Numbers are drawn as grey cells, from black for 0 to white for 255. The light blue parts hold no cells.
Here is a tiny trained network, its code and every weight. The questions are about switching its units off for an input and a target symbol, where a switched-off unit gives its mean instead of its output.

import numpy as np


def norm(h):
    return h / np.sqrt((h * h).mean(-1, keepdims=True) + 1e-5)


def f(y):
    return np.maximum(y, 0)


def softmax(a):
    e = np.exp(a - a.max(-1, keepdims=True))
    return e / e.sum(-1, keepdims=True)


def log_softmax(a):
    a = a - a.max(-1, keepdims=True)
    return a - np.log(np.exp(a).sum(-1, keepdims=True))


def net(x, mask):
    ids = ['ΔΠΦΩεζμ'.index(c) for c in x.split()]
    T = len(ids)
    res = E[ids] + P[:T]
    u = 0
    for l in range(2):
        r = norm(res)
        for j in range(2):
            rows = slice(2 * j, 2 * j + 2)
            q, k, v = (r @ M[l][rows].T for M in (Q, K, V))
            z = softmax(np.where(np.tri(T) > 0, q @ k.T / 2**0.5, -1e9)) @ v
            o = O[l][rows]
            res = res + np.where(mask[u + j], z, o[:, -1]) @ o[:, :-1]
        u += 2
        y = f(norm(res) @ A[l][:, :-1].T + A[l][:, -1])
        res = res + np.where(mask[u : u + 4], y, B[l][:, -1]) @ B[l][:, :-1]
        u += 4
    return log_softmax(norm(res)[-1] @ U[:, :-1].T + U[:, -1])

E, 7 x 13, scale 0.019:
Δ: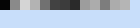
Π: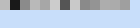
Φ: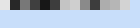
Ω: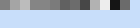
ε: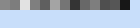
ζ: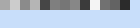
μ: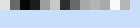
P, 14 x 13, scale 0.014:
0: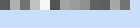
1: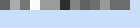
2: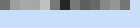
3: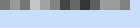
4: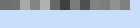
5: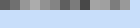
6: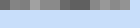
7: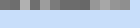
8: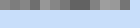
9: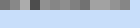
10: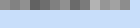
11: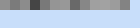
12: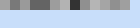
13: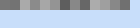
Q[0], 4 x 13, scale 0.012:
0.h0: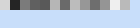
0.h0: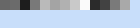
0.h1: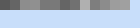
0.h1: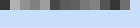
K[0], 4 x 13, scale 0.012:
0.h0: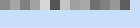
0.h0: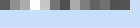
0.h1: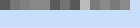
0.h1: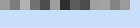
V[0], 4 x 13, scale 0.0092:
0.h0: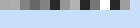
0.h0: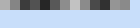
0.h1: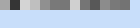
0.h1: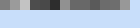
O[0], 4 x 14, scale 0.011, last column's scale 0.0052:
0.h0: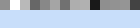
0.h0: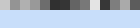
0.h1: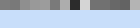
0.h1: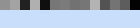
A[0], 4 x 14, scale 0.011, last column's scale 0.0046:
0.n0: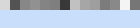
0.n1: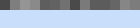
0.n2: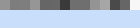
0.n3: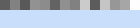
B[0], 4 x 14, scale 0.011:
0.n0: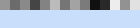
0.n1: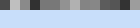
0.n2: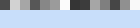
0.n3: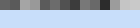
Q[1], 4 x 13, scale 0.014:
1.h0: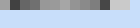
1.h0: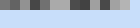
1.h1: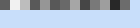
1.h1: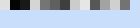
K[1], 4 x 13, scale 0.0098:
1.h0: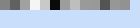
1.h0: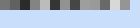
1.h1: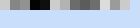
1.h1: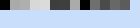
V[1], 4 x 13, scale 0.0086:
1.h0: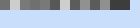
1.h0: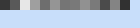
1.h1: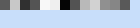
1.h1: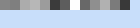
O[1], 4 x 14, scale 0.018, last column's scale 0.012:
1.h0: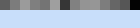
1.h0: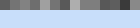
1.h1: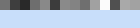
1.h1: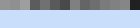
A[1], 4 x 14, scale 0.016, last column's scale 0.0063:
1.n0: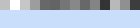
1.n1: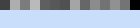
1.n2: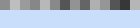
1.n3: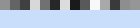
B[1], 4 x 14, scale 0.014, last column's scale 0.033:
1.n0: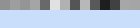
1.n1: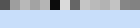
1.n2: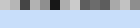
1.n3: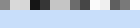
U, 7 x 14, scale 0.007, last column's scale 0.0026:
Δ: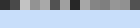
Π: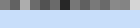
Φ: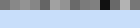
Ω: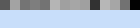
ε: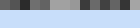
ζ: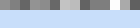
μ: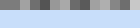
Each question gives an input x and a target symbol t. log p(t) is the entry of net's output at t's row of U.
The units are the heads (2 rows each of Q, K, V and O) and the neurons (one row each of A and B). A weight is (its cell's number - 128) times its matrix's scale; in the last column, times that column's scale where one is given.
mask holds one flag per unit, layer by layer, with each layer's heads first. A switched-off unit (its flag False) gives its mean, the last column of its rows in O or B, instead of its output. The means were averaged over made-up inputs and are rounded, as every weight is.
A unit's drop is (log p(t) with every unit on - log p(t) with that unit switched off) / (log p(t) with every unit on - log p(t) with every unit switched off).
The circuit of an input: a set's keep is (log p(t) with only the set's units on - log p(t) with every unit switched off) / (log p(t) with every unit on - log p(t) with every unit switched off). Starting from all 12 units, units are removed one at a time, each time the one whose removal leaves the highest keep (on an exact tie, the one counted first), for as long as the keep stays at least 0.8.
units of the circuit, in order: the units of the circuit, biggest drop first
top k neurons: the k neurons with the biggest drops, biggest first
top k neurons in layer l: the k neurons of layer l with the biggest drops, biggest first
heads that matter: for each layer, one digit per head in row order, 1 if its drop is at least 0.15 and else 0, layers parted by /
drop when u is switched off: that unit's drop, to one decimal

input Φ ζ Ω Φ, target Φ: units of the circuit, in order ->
[0.h0; 1.n0]
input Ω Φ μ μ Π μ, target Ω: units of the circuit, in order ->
[0.h0; 1.n3]
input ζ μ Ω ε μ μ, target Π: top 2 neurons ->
[0.n2; 1.n3]
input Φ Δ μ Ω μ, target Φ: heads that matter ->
10 / 00
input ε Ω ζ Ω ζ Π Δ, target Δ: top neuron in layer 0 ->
[0.n0]
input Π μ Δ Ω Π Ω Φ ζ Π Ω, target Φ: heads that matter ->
00 / 00
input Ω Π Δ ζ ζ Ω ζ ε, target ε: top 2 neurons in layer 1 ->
[1.n3; 1.n2]
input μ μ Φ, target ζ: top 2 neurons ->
[0.n0; 1.n3]
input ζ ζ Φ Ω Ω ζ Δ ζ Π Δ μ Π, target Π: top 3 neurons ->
[0.n2; 1.n3; 0.n0]
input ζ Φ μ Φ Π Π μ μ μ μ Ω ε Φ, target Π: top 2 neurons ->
[0.n2; 0.n0]
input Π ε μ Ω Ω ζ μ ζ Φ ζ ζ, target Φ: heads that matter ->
00 / 00
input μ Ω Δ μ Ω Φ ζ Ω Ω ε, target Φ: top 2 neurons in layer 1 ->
[1.n0; 1.n3]
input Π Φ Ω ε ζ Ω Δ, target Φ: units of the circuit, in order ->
[1.n0; 0.h0]
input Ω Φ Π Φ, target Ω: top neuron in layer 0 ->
[0.n2]
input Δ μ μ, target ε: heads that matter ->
10 / 10
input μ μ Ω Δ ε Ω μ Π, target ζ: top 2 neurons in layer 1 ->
[1.n3; 1.n0]
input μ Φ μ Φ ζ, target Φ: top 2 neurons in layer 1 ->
[1.n0; 1.n3]
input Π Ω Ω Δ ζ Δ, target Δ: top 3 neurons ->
[1.n3; 1.n1; 0.n3]
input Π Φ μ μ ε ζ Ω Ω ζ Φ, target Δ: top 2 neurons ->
[1.n3; 0.n2]
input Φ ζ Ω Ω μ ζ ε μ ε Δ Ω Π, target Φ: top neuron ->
[0.n0]
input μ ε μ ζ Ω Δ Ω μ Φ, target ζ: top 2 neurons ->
[1.n3; 0.n0]
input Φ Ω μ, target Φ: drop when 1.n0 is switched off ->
0.1
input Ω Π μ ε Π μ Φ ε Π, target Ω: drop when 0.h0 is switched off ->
1.0
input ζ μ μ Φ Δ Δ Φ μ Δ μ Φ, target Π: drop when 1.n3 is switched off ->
0.3
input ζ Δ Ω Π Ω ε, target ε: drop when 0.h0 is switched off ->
0.3
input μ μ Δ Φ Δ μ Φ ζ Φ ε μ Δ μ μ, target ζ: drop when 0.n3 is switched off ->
0.0
